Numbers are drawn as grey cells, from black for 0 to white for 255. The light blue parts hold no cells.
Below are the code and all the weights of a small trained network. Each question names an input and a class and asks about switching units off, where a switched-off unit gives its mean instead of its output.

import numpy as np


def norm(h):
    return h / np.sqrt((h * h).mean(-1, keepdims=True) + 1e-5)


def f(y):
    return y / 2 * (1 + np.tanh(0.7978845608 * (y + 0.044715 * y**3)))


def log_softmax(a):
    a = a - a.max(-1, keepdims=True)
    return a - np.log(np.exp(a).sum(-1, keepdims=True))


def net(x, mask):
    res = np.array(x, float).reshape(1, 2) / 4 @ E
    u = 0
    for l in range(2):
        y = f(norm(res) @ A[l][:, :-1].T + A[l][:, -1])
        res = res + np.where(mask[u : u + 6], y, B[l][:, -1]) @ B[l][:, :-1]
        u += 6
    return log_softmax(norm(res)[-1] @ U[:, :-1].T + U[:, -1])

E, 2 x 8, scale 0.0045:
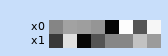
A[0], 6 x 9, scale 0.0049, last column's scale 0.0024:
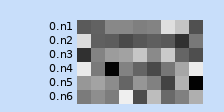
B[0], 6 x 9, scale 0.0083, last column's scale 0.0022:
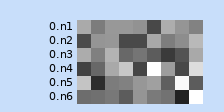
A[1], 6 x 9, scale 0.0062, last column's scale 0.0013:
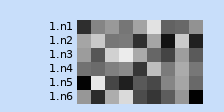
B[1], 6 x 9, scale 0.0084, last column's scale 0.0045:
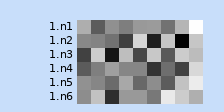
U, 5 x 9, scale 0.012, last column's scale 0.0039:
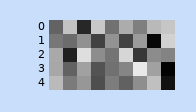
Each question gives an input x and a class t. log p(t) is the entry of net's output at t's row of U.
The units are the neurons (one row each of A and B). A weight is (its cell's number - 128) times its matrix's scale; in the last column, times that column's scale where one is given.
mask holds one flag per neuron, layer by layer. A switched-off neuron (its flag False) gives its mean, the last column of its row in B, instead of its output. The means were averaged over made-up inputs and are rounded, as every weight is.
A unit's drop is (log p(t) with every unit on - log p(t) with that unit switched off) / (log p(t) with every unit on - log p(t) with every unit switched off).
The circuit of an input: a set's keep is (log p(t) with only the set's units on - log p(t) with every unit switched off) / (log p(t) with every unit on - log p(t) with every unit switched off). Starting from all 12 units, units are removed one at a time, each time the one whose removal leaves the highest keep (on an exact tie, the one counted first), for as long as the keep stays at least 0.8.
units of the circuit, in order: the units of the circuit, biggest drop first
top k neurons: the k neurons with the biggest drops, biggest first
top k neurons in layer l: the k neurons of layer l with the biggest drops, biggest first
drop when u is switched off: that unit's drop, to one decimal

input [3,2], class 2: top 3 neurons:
[0.n6 1.n1 0.n3]
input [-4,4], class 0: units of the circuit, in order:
[1.n5]
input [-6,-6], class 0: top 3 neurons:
[0.n6 1.n3 1.n2]
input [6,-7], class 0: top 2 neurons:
[1.n3 1.n6]
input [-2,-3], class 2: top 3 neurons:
[0.n2 1.n2 0.n1]
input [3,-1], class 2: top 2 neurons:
[0.n6 1.n1]
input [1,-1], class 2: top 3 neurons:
[0.n6 1.n2 1.n4]
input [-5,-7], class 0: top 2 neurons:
[1.n3 0.n6]
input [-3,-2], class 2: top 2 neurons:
[0.n2 1.n2]
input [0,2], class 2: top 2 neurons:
[1.n2 0.n4]
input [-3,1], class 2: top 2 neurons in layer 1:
[1.n2 1.n4]
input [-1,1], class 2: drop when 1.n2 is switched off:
0.2
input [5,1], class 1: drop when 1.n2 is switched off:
0.1
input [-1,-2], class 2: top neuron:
[0.n2]
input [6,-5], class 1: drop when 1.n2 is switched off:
1.0
